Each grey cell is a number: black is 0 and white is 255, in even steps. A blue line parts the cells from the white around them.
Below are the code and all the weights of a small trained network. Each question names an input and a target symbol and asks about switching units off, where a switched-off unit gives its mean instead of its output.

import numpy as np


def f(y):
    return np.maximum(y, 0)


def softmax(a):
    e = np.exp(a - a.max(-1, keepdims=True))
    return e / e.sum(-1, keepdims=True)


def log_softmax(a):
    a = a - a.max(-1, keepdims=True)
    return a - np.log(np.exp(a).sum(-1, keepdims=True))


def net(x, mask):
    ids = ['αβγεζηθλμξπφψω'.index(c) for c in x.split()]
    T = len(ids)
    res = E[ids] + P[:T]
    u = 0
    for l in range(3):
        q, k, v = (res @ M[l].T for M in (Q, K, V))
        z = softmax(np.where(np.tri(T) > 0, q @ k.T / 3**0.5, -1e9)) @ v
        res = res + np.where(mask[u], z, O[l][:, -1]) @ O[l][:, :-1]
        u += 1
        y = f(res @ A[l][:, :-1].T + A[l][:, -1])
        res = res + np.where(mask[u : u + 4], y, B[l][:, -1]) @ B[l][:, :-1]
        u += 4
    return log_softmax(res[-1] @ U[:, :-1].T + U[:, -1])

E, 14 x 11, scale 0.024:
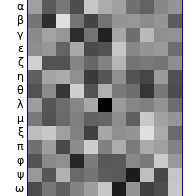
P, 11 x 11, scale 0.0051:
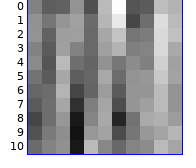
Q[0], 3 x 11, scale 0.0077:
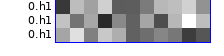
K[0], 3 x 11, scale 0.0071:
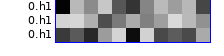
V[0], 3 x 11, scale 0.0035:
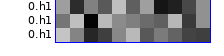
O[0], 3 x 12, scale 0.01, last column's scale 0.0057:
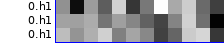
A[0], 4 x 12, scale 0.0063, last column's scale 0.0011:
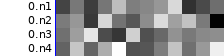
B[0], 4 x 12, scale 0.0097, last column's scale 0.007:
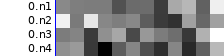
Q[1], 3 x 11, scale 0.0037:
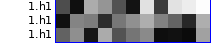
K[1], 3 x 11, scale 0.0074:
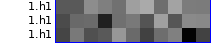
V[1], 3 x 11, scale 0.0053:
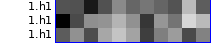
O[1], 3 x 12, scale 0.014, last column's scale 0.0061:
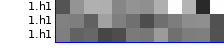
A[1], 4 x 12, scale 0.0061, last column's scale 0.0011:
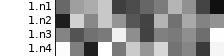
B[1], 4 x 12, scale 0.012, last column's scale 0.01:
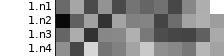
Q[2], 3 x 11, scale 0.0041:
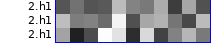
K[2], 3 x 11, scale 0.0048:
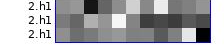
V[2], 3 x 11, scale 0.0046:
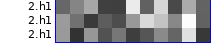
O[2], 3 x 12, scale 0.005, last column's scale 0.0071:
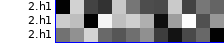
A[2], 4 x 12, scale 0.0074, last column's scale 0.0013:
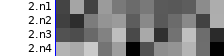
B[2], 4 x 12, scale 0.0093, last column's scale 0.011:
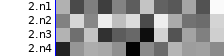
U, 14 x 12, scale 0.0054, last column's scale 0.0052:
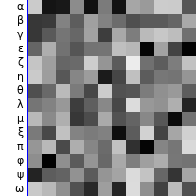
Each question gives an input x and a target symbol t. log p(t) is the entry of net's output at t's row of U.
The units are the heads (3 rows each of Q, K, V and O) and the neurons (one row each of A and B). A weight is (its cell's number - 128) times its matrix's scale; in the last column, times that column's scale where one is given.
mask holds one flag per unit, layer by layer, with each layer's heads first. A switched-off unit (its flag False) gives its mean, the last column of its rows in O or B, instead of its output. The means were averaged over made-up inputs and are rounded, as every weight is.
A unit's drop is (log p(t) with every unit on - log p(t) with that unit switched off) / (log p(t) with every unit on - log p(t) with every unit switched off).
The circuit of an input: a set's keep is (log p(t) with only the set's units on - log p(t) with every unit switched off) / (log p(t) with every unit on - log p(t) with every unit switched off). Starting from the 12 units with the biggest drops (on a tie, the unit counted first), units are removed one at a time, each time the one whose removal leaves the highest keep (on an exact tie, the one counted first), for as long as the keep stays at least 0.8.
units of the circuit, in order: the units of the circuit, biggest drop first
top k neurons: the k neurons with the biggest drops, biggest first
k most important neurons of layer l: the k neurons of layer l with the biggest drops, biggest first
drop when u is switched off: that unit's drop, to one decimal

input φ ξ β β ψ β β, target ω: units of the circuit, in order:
2.h1, 0.n3, 0.h1
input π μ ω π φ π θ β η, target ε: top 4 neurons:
2.n1, 1.n1, 1.n2, 2.n3
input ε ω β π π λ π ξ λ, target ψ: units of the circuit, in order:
1.h1, 0.n4
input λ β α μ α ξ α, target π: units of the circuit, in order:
0.h1
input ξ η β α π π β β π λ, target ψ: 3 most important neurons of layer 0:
0.n4, 0.n1, 0.n2
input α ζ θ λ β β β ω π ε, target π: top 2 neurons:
0.n2, 1.n1
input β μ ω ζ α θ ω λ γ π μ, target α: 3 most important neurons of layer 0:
0.n1, 0.n4, 0.n3
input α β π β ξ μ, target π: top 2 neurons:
0.n2, 0.n3
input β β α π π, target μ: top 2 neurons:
0.n4, 0.n2
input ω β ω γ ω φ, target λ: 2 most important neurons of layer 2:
2.n3, 2.n2
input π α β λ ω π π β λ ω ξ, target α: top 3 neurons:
0.n3, 0.n4, 0.n2
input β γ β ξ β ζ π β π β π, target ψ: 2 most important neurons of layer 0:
0.n4, 0.n2
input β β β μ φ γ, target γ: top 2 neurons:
2.n4, 1.n3
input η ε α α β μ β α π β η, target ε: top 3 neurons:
1.n1, 2.n1, 1.n2
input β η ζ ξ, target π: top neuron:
0.n3
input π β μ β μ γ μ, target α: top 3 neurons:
0.n1, 1.n1, 0.n4
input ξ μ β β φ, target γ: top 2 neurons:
2.n2, 0.n3
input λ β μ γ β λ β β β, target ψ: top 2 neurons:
2.n3, 2.n2
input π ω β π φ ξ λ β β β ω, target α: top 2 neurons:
0.n4, 0.n3
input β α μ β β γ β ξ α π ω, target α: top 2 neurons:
0.n3, 0.n4
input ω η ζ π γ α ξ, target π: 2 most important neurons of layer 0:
0.n2, 0.n3
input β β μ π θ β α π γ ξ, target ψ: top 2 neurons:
0.n4, 1.n4
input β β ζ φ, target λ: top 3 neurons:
2.n3, 1.n2, 2.n2
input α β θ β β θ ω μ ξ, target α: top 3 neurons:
0.n4, 0.n2, 2.n2
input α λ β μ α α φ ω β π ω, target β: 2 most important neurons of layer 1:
1.n3, 1.n2
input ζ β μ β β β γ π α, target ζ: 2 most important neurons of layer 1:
1.n1, 1.n3
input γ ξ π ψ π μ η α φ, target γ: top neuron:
1.n2
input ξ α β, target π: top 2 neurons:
0.n3, 2.n3
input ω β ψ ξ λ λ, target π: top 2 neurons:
2.n3, 1.n2
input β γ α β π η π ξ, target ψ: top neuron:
0.n4
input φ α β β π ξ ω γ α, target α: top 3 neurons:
0.n4, 0.n3, 0.n2
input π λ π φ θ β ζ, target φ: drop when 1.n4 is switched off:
0.3
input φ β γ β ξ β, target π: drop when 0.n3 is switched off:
0.2
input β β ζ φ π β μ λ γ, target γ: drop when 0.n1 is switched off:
0.0
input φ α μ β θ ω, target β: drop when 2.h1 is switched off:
0.2
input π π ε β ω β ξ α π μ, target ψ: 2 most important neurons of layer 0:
0.n4, 0.n1
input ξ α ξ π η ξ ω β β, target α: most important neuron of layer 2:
2.n2
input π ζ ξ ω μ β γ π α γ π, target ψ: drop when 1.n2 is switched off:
0.1
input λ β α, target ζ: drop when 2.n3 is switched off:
0.1
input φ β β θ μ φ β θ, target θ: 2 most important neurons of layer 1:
1.n4, 1.n2
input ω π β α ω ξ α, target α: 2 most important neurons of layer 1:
1.n4, 1.n3
